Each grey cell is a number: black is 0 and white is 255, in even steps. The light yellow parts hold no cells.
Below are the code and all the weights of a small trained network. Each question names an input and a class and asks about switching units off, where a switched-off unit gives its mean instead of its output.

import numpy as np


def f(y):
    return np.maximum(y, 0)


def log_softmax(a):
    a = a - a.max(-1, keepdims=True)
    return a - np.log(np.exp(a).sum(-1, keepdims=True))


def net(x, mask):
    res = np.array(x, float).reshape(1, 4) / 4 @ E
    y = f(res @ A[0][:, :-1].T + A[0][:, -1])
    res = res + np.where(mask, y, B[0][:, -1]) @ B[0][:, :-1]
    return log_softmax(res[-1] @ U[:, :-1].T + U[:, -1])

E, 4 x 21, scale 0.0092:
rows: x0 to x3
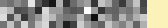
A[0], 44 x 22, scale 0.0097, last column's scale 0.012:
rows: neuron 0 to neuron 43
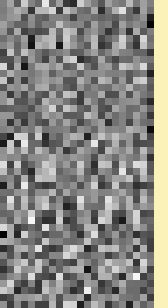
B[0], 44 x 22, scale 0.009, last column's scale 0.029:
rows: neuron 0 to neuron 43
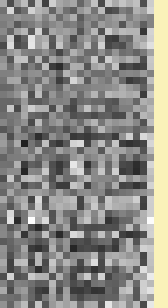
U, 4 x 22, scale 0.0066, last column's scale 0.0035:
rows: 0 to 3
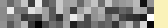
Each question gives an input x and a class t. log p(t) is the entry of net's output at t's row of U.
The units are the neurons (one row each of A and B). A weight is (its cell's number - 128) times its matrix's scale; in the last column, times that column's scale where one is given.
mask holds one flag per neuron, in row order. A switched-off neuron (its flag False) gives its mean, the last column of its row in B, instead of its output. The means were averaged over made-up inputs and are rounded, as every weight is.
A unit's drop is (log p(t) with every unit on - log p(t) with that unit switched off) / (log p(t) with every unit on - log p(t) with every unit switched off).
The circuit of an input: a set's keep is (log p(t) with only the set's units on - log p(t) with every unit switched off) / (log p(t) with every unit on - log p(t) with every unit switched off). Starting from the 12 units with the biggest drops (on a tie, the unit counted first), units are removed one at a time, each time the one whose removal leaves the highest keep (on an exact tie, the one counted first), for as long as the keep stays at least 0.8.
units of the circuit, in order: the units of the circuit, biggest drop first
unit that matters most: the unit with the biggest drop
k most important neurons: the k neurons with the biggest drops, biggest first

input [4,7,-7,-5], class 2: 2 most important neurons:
[neuron 33; neuron 20]
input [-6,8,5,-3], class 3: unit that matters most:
neuron 41
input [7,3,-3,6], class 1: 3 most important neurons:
[neuron 31; neuron 39; neuron 30]
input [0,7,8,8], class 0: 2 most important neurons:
[neuron 0; neuron 29]
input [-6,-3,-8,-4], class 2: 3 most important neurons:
[neuron 20; neuron 33; neuron 26]
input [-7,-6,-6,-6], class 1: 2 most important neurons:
[neuron 6; neuron 1]
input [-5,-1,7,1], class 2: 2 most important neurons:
[neuron 23; neuron 24]
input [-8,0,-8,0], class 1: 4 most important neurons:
[neuron 6; neuron 5; neuron 1; neuron 15]
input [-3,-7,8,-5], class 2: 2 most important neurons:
[neuron 24; neuron 23]
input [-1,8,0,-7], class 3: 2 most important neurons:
[neuron 41; neuron 32]
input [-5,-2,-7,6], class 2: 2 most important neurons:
[neuron 20; neuron 33]
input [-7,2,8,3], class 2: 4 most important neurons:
[neuron 23; neuron 24; neuron 9; neuron 31]
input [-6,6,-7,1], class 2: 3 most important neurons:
[neuron 20; neuron 33; neuron 26]
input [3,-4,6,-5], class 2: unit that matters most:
neuron 23
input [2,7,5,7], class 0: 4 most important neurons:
[neuron 0; neuron 29; neuron 28; neuron 21]
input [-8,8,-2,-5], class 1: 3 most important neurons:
[neuron 6; neuron 5; neuron 1]
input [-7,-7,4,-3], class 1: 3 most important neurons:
[neuron 6; neuron 1; neuron 5]
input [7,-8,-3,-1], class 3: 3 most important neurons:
[neuron 35; neuron 19; neuron 38]
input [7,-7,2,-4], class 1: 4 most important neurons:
[neuron 31; neuron 39; neuron 30; neuron 41]
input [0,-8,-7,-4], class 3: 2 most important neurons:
[neuron 35; neuron 19]
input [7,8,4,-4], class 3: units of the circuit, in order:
[neuron 41]
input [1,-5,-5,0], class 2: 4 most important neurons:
[neuron 20; neuron 33; neuron 26; neuron 41]
